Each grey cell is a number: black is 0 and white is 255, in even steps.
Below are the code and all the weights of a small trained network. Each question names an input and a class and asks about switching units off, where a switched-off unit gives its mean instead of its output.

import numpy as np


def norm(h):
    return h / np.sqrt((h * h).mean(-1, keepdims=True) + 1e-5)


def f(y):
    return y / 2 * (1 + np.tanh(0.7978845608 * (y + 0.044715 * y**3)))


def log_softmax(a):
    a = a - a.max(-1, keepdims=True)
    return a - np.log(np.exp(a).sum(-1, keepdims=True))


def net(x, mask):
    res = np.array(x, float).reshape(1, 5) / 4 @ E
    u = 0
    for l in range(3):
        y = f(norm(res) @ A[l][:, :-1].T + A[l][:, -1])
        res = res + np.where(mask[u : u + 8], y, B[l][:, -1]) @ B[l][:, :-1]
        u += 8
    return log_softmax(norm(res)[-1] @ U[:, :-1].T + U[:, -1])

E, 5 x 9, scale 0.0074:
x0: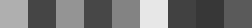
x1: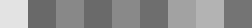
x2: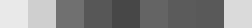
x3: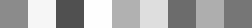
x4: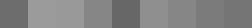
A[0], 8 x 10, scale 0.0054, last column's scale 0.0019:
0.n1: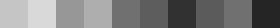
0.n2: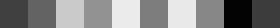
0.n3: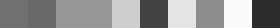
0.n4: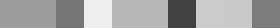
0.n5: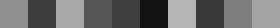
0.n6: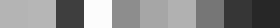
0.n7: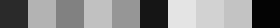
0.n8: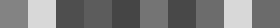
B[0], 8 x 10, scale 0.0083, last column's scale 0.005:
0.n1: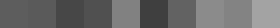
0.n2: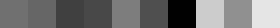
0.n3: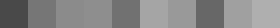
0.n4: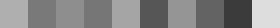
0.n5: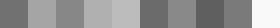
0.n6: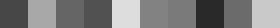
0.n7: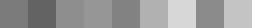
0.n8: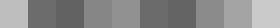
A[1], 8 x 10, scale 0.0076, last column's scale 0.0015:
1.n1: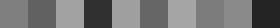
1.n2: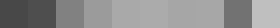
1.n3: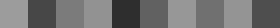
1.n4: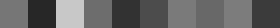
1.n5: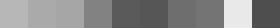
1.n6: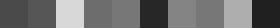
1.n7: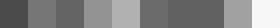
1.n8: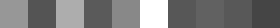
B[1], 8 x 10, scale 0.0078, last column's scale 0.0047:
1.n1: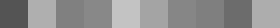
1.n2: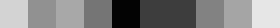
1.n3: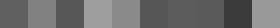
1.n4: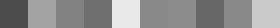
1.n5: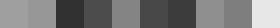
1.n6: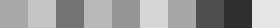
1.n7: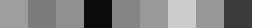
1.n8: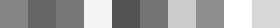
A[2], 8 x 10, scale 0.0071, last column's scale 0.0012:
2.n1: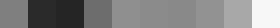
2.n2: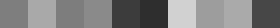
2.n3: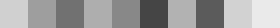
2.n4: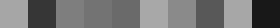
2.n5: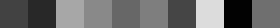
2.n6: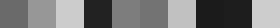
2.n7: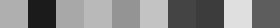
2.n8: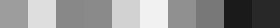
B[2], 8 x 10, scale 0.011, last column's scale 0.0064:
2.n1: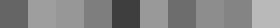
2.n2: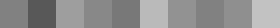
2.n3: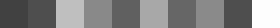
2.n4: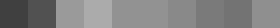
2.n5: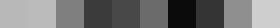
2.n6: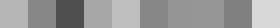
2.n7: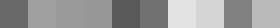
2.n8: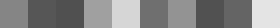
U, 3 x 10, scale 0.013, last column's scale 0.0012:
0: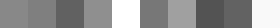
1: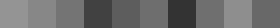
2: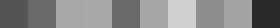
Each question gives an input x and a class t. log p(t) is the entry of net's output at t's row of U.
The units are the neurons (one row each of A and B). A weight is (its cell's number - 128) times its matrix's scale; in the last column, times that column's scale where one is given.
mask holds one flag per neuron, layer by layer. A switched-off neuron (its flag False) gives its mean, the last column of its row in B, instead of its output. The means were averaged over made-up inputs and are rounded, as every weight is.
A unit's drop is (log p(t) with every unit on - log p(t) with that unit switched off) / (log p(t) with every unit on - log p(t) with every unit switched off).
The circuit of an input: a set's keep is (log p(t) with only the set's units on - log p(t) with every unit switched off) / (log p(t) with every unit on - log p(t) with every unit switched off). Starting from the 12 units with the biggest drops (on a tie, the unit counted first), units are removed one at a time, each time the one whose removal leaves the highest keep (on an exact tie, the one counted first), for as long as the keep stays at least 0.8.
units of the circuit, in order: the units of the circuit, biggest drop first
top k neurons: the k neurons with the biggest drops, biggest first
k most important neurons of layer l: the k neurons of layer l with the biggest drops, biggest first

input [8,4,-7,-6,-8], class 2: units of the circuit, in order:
(1.n8, 2.n7)
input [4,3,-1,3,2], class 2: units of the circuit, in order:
(1.n8)
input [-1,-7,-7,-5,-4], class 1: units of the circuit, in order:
(0.n2, 2.n5)
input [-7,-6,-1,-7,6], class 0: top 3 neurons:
(1.n6, 1.n8, 2.n6)
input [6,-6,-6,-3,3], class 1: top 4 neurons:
(0.n2, 2.n5, 0.n7, 0.n3)
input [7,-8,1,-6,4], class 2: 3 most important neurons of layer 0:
(0.n1, 0.n4, 0.n6)
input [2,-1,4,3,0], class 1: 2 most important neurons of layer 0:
(0.n8, 0.n5)
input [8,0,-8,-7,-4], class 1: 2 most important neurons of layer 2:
(2.n5, 2.n8)
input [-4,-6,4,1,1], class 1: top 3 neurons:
(1.n5, 0.n8, 1.n8)
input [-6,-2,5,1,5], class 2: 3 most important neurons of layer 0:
(0.n7, 0.n2, 0.n3)
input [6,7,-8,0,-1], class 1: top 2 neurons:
(0.n2, 2.n5)
